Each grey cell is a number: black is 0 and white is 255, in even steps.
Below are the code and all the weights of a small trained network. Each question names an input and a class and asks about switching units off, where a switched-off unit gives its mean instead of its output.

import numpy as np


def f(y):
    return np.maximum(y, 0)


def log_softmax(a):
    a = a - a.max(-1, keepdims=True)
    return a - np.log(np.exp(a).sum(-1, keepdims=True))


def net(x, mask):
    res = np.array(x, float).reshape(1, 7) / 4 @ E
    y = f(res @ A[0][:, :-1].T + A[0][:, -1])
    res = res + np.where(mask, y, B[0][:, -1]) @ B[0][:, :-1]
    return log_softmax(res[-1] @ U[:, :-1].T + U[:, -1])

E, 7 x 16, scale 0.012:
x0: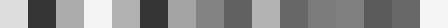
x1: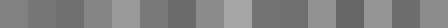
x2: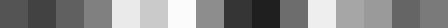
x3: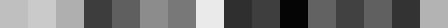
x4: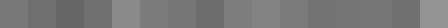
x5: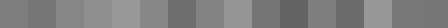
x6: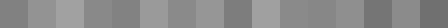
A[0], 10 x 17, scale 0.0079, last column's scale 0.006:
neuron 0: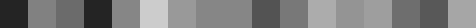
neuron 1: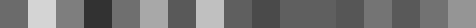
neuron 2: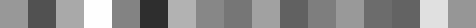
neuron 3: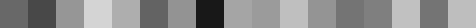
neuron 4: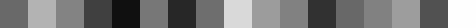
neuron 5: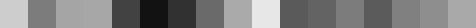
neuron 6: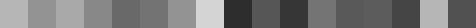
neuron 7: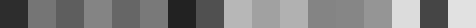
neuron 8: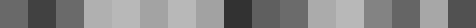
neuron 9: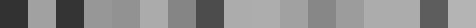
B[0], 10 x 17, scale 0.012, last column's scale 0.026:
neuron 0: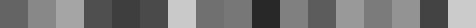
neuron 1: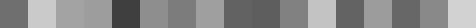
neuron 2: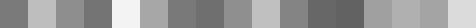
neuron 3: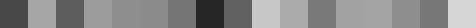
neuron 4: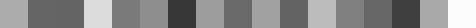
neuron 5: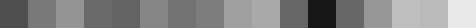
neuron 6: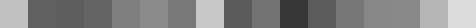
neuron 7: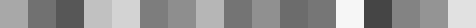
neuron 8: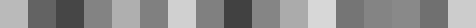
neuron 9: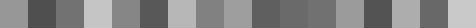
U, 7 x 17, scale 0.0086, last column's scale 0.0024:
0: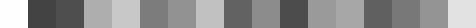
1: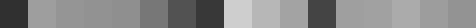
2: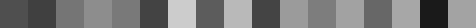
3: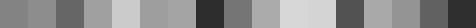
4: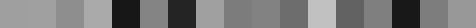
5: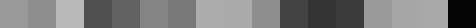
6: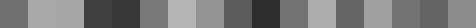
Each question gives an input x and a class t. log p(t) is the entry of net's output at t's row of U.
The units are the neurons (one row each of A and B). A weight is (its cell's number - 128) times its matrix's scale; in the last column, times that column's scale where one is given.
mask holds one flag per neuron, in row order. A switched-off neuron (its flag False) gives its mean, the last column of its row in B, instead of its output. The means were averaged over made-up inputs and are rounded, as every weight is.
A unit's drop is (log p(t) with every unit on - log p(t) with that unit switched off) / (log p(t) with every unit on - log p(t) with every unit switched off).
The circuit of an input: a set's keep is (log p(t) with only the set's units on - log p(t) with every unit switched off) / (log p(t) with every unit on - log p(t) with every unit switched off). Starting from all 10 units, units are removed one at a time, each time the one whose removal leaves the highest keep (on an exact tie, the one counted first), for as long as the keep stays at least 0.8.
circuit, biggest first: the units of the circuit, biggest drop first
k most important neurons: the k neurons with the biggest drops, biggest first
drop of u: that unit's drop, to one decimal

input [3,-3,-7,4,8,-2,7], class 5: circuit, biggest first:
(neuron 5)
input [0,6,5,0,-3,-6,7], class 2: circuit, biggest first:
(neuron 4; neuron 6)
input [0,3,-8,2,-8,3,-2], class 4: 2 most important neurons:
(neuron 4; neuron 2)
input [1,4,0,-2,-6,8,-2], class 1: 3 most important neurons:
(neuron 8; neuron 4; neuron 6)
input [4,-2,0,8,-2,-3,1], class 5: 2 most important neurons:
(neuron 7; neuron 4)
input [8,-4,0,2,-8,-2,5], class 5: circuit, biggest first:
(neuron 7; neuron 4)
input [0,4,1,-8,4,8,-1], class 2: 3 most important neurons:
(neuron 4; neuron 9; neuron 6)
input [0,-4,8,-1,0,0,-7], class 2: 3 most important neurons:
(neuron 0; neuron 2; neuron 4)
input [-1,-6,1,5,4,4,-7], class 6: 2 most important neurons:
(neuron 4; neuron 7)
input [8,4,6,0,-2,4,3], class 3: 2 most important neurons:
(neuron 2; neuron 7)
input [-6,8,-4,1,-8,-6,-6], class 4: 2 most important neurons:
(neuron 1; neuron 8)
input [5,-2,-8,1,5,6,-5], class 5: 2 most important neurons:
(neuron 5; neuron 3)
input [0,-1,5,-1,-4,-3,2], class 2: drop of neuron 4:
0.2
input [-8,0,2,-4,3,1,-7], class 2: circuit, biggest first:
(neuron 0)
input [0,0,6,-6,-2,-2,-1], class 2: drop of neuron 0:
0.1
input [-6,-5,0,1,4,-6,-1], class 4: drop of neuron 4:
0.3
